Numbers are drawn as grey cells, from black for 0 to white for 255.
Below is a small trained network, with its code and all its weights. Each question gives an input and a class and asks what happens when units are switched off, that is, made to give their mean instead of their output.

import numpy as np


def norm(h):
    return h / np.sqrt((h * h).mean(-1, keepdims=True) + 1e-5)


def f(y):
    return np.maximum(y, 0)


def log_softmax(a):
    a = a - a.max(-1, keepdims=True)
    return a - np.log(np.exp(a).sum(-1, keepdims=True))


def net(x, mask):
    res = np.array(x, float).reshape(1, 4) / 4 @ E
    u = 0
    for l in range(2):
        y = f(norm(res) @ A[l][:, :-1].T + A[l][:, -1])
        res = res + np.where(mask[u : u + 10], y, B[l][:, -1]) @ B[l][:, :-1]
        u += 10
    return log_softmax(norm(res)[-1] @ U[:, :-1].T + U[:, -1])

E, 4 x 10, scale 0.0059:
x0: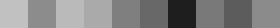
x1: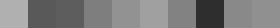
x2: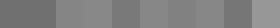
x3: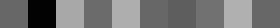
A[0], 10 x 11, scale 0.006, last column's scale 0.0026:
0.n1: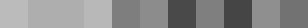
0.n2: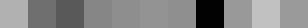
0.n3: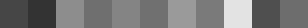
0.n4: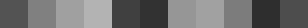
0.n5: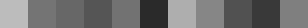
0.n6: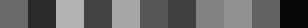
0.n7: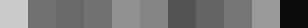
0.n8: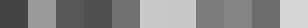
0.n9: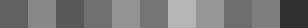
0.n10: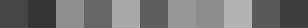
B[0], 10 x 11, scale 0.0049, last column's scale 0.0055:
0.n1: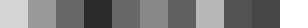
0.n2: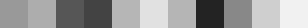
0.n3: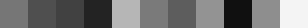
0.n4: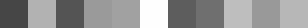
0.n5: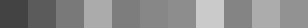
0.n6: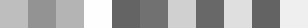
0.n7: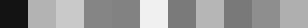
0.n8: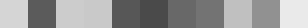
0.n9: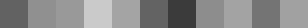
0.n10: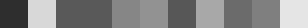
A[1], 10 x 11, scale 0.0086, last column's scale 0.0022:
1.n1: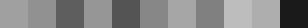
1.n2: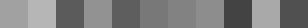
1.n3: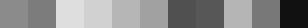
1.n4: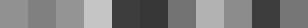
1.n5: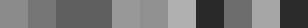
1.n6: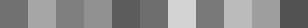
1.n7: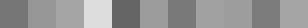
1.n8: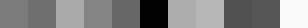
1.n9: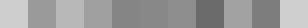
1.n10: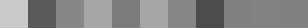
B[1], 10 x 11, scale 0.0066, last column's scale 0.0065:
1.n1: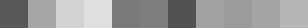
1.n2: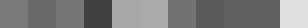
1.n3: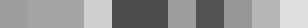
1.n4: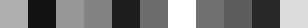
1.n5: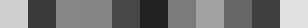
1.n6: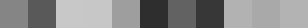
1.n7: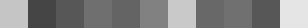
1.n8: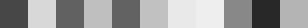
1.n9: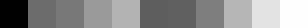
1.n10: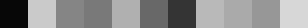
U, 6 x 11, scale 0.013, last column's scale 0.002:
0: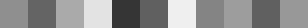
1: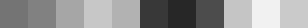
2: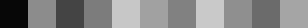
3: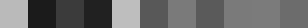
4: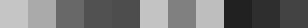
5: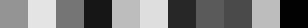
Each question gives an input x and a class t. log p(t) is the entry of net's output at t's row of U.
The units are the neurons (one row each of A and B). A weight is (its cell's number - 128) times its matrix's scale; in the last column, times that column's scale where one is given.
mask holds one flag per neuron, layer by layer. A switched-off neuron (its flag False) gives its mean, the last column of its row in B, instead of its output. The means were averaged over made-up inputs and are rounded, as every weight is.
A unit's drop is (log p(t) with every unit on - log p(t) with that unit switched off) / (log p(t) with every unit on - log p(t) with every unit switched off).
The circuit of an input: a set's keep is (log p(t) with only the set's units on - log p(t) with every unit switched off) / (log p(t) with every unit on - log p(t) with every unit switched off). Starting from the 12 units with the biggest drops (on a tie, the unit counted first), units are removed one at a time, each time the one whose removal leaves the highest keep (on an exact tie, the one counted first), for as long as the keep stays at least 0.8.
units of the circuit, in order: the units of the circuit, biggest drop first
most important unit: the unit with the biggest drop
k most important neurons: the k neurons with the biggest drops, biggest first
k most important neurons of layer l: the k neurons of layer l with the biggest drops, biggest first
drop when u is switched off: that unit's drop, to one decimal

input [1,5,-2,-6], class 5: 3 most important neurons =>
[0.n6; 0.n1; 1.n2]
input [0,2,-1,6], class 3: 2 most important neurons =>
[0.n3; 0.n8]
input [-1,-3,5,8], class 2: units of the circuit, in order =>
[0.n10]
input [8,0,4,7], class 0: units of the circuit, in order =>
[1.n4; 0.n6]
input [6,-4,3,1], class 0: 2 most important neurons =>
[0.n2; 0.n3]
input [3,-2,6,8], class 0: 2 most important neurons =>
[0.n6; 0.n2]
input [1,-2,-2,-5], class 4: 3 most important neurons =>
[0.n2; 0.n6; 0.n1]
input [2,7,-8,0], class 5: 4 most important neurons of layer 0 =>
[0.n2; 0.n6; 0.n8; 0.n7]
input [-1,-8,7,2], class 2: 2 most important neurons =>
[0.n4; 1.n4]
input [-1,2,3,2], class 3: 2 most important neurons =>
[0.n3; 1.n5]
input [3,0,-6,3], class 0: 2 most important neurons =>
[0.n2; 1.n4]
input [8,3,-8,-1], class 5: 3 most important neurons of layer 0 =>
[0.n1; 0.n6; 0.n8]
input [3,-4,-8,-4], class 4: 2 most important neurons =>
[0.n2; 0.n6]
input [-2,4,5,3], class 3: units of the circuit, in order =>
[0.n3]
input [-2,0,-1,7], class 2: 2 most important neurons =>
[0.n3; 0.n2]
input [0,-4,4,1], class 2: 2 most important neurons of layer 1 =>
[1.n4; 1.n5]
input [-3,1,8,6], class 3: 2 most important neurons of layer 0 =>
[0.n3; 0.n7]
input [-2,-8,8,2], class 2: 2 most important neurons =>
[0.n4; 1.n4]
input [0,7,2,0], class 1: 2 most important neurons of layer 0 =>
[0.n3; 0.n1]
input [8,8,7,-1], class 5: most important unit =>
0.n1
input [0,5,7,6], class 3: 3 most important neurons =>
[0.n3; 0.n8; 1.n5]
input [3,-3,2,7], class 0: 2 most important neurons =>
[0.n6; 0.n2]
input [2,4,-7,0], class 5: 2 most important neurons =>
[0.n6; 0.n8]
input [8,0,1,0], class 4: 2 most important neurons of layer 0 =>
[0.n1; 0.n2]
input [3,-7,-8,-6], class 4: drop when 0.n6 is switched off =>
0.2
